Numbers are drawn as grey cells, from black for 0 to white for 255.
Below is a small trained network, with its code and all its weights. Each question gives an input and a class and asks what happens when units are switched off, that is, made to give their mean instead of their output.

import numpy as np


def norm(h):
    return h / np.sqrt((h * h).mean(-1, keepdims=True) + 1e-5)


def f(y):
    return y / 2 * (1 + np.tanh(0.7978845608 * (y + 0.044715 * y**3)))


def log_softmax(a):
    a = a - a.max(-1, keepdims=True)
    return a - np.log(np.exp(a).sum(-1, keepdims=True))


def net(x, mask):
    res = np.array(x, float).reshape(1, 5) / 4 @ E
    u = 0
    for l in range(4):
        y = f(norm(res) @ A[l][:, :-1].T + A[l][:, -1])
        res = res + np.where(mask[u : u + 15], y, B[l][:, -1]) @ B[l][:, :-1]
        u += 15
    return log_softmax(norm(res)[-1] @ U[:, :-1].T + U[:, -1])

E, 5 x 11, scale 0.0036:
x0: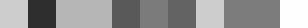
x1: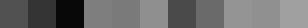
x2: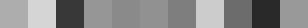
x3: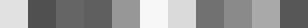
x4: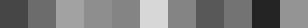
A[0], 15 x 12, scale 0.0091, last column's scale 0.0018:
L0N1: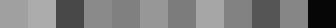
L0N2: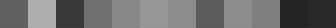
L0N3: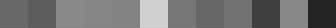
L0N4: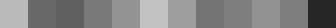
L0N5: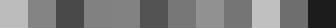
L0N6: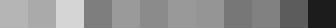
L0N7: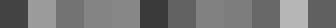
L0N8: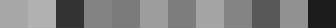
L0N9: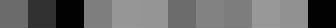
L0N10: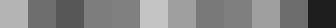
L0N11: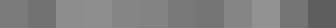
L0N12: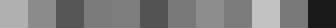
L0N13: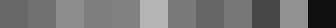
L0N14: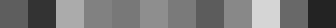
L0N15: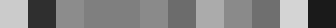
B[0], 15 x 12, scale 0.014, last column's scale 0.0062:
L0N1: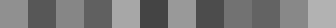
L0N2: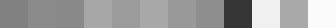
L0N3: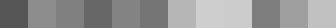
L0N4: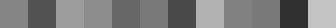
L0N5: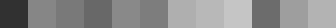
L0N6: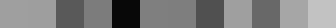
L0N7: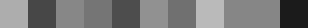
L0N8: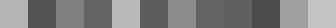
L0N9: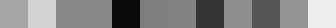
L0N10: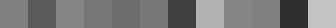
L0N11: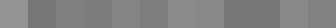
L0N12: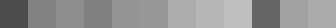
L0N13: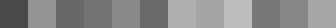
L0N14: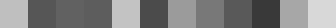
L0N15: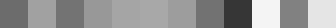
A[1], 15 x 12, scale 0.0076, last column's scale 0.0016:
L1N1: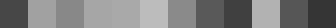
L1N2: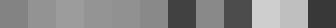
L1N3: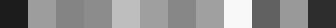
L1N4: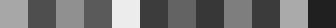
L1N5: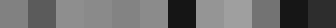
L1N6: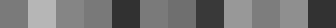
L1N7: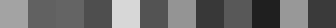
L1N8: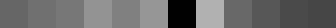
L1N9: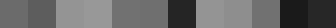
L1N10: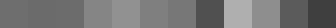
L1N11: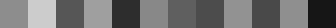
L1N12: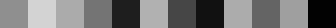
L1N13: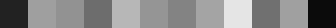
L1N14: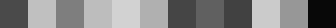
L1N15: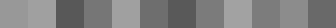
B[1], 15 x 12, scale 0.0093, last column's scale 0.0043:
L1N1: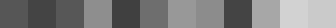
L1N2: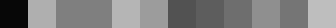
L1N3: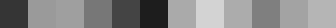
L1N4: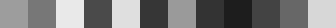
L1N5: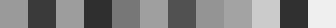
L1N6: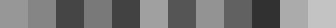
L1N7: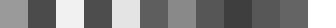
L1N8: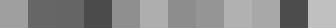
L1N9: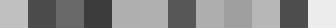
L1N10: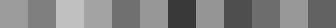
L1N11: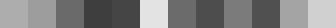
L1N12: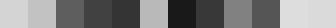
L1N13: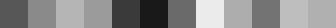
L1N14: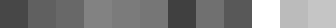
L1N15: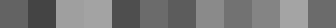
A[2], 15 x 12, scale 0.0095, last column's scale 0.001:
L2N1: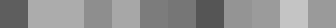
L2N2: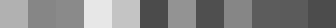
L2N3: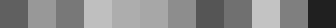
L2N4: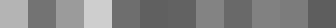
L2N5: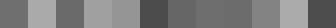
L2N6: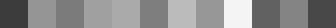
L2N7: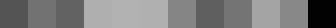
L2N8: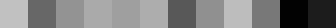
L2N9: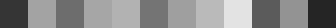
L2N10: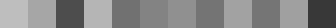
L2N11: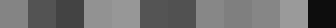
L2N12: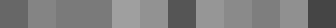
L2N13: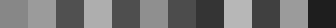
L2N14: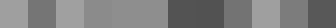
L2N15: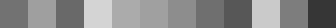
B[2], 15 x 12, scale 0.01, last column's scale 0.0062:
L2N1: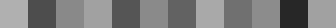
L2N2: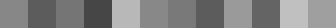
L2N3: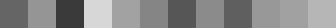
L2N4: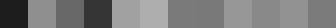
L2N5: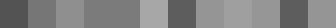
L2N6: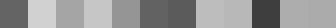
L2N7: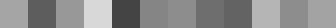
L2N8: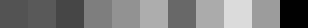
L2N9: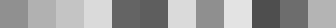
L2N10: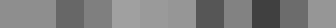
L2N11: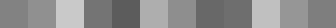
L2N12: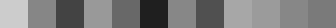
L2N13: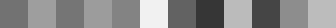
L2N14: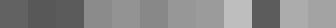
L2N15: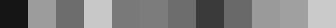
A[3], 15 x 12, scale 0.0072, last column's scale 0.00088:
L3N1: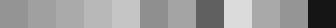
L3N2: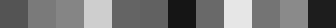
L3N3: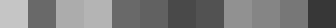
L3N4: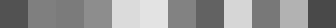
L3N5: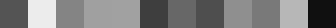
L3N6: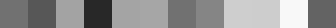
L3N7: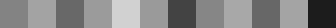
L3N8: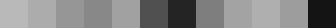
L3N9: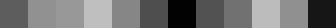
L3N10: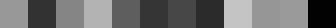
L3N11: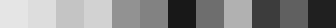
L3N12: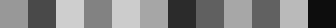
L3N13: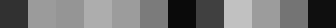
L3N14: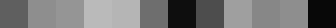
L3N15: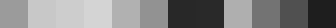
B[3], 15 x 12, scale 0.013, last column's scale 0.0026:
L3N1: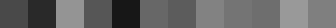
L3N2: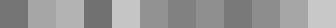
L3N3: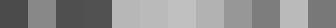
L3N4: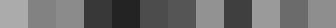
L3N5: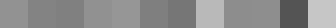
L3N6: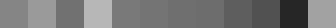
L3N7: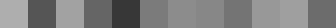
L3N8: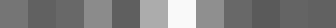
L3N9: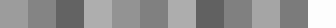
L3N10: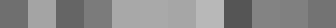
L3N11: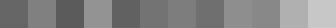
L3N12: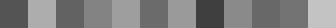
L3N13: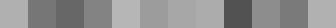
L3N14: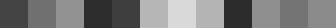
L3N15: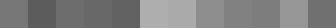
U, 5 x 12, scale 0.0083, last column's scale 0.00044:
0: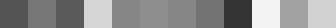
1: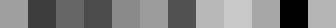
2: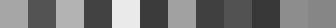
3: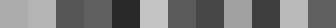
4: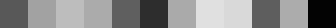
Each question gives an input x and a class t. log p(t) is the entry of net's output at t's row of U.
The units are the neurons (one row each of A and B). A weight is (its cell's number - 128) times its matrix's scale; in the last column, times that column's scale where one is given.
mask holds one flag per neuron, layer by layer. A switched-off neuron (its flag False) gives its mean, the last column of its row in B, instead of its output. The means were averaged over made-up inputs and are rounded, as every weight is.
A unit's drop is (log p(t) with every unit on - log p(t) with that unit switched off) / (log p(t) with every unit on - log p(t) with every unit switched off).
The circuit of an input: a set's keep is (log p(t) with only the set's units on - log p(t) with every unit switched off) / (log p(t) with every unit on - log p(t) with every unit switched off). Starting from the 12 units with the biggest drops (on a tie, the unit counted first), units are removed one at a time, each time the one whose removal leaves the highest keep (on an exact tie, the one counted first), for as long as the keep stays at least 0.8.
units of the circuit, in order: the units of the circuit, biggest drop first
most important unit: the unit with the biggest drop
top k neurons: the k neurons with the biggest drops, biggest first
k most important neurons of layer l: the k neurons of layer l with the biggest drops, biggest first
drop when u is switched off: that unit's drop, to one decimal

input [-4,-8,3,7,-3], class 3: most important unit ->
L0N6
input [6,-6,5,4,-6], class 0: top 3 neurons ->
L0N15, L0N9, L0N3
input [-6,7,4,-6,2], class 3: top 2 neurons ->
L0N9, L0N15
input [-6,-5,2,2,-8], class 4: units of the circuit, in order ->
L0N5, L0N12
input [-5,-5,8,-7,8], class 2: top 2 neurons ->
L0N1, L0N8
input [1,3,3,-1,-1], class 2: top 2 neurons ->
L0N8, L0N1
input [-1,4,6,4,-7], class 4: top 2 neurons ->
L0N5, L0N12
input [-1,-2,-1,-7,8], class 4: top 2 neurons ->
L0N13, L0N3
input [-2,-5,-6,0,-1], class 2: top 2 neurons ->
L0N14, L0N9
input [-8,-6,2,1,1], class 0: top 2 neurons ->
L0N2, L0N9
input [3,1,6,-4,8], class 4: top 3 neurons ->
L0N3, L0N13, L0N14
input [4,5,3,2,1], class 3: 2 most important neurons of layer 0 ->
L0N9, L0N2
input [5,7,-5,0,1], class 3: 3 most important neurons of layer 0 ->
L0N9, L0N2, L0N8
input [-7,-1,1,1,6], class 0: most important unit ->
L0N2
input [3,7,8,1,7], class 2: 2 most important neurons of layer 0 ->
L0N8, L0N1
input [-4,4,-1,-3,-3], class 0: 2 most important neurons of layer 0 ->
L0N2, L0N6
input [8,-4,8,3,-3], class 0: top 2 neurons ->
L0N15, L0N14
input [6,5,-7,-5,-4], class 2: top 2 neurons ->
L0N14, L0N2
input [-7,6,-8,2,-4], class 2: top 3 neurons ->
L0N14, L0N15, L1N7
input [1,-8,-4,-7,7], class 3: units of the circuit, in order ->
L0N6
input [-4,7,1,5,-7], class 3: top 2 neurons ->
L0N9, L0N3
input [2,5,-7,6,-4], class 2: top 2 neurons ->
L0N14, L0N7
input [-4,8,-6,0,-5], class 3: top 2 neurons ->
L0N9, L0N8
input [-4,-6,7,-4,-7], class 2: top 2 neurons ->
L0N8, L0N1
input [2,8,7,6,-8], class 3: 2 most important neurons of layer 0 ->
L0N9, L0N14
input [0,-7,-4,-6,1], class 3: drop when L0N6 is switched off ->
1.0
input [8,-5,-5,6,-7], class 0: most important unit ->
L0N15
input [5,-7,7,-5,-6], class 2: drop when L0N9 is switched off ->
1.2
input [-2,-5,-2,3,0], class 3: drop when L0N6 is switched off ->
1.3
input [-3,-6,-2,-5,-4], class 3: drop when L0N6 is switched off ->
1.0
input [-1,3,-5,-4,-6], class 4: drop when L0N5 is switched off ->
1.0
